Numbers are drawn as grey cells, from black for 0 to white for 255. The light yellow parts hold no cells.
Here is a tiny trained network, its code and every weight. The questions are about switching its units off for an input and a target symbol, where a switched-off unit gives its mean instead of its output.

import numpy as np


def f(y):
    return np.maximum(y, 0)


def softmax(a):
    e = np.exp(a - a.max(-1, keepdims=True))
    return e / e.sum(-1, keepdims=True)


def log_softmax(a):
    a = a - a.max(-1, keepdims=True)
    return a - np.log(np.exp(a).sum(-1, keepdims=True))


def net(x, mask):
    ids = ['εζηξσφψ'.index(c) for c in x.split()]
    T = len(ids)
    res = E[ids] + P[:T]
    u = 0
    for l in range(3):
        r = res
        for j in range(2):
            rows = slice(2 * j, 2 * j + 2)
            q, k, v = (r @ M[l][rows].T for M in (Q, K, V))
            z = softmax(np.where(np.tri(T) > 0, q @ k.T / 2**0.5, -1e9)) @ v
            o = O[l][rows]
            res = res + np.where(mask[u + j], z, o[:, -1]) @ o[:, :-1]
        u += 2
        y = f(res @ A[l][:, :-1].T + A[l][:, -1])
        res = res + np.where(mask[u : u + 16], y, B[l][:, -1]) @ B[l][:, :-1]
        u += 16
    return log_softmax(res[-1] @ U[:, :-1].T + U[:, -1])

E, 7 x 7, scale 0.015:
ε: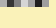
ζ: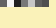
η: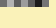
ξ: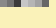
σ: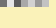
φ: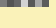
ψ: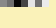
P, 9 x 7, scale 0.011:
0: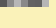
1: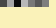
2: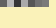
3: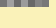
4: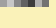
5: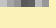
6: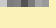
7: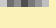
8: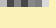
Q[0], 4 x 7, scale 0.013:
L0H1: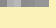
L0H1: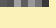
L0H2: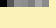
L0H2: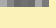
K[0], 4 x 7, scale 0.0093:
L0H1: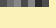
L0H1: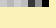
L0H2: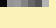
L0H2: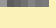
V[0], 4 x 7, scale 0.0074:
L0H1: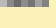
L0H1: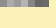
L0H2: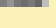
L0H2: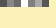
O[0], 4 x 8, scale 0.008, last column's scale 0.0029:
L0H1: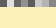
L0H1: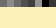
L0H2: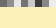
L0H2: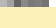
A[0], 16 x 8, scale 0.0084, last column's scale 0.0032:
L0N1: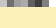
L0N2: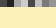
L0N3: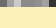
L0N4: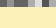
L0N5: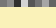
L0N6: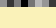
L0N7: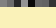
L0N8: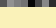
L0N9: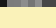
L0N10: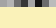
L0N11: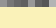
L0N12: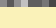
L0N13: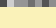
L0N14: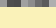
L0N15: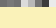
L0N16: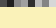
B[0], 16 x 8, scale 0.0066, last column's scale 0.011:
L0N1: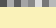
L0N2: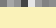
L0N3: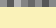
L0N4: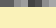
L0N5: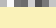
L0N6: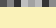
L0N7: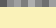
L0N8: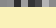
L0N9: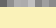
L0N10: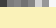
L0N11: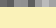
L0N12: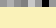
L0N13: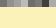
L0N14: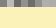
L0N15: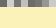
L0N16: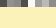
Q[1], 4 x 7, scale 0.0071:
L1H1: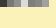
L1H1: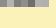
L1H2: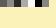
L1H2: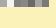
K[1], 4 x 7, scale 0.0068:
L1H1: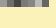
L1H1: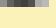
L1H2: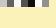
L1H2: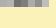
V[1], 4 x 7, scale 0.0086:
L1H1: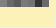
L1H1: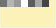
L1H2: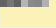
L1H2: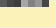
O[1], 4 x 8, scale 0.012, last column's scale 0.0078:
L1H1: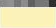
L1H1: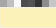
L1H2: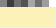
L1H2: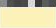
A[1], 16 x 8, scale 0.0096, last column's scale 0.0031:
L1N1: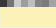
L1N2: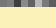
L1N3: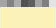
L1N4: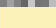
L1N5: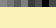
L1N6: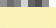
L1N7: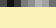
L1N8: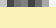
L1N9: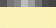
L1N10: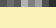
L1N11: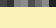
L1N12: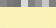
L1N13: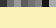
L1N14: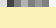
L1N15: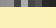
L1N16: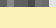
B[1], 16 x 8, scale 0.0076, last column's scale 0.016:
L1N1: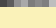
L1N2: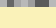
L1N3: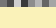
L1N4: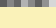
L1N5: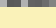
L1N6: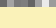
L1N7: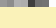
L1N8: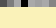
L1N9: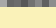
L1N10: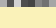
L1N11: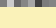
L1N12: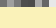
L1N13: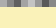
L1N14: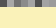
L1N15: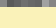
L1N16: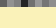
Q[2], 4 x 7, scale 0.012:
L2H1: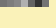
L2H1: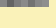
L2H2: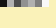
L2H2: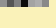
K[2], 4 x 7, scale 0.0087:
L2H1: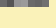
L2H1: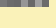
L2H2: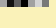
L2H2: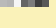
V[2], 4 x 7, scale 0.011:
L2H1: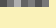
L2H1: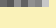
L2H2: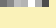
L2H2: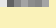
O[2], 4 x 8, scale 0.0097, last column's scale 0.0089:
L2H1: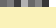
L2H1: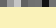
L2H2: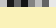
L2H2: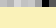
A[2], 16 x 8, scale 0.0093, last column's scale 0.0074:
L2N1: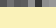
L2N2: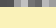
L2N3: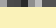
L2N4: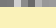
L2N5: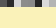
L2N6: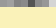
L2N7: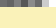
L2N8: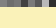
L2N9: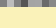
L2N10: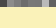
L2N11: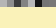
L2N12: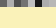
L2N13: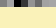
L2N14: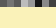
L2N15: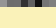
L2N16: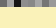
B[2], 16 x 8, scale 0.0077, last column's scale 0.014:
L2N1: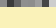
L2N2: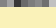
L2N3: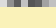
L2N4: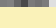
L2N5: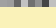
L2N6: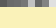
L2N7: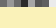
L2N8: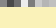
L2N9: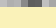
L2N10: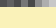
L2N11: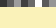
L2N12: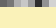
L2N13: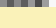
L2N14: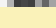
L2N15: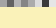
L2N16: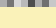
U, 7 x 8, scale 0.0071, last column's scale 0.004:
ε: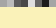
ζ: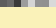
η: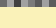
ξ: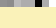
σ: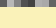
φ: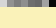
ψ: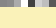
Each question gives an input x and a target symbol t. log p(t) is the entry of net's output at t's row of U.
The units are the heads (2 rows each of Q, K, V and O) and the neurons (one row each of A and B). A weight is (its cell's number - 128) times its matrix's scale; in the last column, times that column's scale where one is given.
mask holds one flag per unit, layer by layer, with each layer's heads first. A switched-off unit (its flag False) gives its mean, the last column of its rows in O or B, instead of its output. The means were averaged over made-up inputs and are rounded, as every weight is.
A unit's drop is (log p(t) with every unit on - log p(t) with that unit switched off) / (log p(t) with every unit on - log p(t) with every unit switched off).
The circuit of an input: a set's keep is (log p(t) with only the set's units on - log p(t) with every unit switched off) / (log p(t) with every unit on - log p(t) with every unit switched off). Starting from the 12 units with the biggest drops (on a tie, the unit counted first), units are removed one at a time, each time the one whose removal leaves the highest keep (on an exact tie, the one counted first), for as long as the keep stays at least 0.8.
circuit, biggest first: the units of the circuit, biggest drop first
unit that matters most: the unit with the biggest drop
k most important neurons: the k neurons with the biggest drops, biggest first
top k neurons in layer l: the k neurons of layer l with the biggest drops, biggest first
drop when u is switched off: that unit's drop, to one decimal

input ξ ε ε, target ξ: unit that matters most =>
L2N12
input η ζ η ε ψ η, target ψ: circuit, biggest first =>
L1H1, L2N7, L2H1
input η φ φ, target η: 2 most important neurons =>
L0N8, L2N14
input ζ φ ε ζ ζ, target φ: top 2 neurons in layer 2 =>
L2N3, L2N8
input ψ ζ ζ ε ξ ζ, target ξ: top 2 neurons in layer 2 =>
L2N12, L2N13
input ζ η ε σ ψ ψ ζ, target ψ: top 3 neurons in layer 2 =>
L2N7, L2N13, L2N6
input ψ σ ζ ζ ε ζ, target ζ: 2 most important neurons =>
L1N7, L0N1
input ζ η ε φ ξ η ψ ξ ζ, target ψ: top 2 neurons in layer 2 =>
L2N16, L2N7
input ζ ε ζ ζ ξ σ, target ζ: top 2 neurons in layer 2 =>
L2N8, L2N7
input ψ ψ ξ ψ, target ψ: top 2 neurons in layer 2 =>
L2N7, L2N13
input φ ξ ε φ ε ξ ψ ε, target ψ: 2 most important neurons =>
L0N1, L2N7
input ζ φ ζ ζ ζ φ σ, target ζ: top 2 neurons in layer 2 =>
L2N7, L2N8
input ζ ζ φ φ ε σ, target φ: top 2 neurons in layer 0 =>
L0N5, L0N7
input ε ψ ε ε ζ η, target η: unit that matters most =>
L1N7
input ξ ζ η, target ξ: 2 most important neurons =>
L2N12, L0N10
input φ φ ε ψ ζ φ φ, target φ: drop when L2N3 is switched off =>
0.3
